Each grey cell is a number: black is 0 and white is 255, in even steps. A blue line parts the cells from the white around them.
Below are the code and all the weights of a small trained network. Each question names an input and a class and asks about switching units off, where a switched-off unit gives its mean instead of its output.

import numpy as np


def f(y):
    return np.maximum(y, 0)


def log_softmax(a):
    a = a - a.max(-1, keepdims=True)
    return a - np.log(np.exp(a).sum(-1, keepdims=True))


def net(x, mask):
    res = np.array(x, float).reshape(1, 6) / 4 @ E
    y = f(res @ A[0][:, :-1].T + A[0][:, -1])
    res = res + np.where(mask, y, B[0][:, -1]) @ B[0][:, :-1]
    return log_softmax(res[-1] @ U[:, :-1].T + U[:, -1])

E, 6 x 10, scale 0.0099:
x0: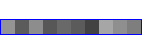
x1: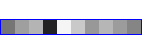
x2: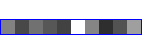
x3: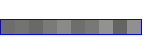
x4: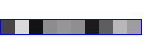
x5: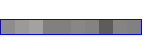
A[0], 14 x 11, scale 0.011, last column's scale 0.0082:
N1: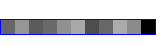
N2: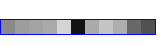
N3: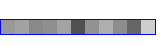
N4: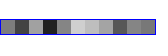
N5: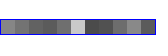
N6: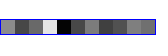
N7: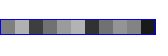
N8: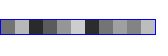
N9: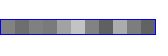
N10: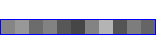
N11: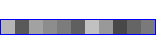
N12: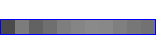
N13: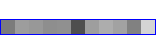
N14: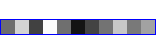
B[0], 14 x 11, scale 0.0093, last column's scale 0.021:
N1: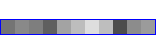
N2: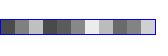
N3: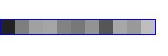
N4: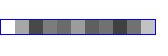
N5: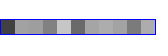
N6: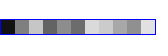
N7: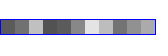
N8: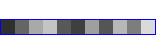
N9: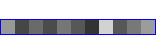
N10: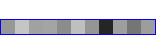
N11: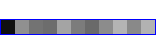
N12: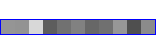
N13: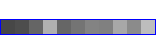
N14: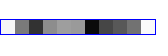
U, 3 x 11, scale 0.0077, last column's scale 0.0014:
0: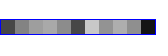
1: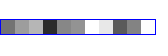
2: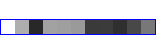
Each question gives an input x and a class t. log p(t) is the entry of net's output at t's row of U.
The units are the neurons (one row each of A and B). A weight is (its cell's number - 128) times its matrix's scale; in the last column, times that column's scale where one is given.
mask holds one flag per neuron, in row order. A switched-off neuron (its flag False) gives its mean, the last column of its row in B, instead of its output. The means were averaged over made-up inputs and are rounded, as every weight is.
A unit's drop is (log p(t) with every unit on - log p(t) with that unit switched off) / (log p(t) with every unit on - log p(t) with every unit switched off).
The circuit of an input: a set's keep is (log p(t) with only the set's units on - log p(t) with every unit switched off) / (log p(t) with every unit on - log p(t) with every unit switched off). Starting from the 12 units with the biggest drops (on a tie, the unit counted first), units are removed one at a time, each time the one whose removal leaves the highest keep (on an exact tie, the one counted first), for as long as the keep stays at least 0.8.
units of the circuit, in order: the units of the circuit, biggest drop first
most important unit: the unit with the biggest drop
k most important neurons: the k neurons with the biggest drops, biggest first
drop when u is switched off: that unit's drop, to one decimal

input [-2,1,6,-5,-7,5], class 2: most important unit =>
N4
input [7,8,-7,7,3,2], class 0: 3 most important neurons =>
N3; N13; N8
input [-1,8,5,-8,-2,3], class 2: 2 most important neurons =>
N4; N6
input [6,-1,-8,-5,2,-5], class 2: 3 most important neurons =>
N14; N6; N8
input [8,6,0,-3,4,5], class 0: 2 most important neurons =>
N8; N2
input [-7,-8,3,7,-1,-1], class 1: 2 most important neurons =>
N6; N8
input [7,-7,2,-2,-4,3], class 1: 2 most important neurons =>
N8; N6
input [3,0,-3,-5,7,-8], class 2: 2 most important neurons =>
N14; N6
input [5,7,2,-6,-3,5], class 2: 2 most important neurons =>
N4; N6
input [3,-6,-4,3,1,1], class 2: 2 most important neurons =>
N14; N8
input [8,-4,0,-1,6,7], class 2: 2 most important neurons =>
N14; N2
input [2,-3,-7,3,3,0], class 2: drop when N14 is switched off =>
1.4
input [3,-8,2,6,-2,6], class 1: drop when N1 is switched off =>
-0.2
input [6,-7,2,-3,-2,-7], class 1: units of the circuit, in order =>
N8
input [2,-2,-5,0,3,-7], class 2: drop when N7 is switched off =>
0.0
